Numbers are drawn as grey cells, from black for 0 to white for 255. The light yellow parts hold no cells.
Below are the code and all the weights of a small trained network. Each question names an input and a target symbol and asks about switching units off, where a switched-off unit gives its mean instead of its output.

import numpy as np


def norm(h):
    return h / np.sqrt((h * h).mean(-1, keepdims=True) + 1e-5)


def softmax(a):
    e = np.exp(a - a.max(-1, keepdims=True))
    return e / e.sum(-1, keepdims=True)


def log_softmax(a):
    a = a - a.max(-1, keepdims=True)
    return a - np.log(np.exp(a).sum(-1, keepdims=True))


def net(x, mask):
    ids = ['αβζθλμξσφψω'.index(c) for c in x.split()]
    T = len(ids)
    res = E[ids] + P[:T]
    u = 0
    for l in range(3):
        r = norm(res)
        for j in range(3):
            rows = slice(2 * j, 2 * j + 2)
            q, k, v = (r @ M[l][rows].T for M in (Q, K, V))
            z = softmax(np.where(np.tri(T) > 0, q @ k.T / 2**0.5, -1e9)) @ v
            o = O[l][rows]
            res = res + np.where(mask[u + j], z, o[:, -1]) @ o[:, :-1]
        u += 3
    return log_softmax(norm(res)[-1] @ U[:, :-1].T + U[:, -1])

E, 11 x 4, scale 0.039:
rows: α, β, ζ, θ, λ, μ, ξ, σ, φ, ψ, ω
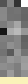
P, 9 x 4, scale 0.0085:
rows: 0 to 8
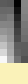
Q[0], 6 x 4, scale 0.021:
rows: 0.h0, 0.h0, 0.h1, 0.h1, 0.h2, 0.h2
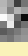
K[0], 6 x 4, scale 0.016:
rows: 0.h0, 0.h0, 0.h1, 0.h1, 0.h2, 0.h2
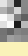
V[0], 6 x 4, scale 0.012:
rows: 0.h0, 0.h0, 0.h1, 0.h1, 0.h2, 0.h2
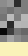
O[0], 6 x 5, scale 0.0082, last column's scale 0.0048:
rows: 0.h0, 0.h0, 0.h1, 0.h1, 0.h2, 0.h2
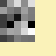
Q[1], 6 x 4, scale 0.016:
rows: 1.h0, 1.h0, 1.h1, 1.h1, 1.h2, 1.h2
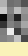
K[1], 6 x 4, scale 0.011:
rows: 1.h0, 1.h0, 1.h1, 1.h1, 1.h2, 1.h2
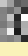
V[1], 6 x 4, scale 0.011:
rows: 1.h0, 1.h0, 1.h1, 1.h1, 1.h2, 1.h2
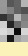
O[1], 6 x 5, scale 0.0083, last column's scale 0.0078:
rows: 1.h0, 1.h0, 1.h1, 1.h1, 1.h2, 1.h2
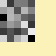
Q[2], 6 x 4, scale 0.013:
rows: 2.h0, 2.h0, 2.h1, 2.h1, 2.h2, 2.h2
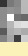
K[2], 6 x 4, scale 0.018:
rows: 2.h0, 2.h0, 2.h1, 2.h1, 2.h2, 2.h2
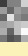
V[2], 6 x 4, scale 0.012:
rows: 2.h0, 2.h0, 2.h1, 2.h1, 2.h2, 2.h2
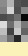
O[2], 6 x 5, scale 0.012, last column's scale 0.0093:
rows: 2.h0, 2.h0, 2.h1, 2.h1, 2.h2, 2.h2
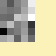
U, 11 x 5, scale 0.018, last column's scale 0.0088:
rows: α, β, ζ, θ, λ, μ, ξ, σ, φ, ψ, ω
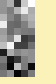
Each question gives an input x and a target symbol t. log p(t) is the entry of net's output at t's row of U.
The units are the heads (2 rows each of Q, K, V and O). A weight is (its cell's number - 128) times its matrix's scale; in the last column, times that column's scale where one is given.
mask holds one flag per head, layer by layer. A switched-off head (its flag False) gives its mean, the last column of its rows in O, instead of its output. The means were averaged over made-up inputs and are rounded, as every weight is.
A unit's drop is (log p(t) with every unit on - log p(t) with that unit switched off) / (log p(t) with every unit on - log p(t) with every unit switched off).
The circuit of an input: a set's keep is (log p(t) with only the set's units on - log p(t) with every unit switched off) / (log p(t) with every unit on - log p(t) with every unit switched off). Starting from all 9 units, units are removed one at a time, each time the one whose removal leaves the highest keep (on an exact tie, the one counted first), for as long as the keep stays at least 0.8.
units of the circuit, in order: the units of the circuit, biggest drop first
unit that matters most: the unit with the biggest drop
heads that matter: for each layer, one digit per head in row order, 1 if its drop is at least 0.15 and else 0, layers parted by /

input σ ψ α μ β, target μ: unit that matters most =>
0.h0
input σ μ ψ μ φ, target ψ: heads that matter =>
100 / 100 / 010
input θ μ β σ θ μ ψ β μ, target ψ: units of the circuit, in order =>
0.h1; 2.h1
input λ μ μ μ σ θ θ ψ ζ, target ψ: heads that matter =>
010 / 000 / 010
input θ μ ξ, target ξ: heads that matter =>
010 / 000 / 000
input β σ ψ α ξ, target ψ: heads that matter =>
110 / 100 / 010
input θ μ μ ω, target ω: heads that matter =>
010 / 001 / 000
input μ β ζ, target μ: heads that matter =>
110 / 000 / 000
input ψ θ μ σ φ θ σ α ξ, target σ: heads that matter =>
010 / 011 / 001
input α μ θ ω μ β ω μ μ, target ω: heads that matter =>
010 / 001 / 000
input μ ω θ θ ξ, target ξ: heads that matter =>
110 / 100 / 001
